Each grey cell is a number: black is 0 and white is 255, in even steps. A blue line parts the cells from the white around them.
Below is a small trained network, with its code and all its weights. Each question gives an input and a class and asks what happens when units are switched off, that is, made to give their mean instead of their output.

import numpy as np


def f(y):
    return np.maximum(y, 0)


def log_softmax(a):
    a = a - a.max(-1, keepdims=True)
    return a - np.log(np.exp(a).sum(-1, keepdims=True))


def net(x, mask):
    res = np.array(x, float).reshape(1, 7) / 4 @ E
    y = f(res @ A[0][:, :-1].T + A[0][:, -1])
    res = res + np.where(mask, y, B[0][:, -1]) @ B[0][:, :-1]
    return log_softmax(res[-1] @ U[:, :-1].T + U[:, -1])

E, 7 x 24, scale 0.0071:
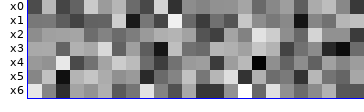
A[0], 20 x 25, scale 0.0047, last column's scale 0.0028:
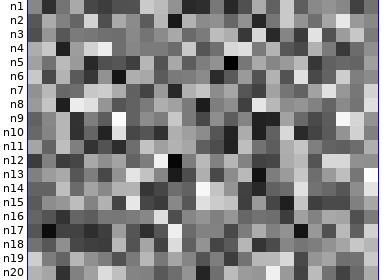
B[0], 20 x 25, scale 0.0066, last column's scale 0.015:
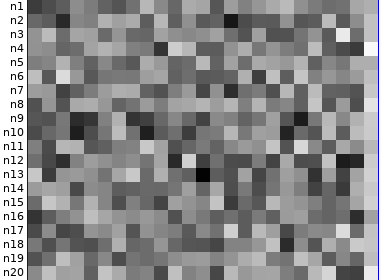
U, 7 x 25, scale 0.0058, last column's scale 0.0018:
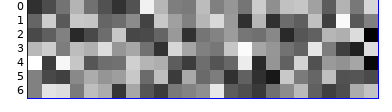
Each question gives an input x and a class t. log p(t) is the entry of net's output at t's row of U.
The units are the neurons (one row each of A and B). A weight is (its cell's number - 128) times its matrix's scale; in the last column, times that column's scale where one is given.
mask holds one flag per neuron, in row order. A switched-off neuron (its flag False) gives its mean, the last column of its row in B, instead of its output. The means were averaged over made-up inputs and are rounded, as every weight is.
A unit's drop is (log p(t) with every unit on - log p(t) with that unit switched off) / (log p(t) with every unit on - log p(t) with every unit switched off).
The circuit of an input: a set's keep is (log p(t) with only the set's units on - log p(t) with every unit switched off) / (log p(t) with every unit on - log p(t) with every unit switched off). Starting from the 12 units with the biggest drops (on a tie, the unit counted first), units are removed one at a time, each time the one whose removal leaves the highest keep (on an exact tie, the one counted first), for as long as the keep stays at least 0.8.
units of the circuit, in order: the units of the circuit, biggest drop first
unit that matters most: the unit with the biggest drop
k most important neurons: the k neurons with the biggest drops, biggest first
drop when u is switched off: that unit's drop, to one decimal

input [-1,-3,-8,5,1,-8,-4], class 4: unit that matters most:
n6
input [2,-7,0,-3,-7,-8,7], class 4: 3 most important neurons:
(n13, n6, n11)
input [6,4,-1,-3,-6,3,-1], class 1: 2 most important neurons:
(n3, n13)
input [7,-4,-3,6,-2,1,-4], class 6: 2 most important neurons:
(n15, n14)
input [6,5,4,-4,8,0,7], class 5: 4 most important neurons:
(n2, n13, n12, n8)
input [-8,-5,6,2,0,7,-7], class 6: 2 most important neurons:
(n15, n14)
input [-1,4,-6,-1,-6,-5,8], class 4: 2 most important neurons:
(n8, n6)
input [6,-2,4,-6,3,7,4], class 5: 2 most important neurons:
(n12, n2)
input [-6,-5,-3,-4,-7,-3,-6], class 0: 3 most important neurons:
(n1, n5, n11)
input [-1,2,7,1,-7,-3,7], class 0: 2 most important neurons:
(n1, n11)
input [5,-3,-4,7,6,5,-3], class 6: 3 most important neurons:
(n15, n14, n8)
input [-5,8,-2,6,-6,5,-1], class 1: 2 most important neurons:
(n3, n17)
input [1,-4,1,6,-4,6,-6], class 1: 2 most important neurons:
(n3, n8)
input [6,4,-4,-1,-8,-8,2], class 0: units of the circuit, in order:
(n1)
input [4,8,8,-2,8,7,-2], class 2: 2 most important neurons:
(n10, n9)
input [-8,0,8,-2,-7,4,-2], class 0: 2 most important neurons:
(n1, n5)
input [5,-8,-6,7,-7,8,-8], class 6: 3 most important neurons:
(n15, n14, n17)
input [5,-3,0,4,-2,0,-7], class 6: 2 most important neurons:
(n15, n14)
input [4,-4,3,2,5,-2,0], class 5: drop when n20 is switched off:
0.1
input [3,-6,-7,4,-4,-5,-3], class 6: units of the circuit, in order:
(n15)
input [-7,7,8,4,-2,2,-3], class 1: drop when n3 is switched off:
0.3
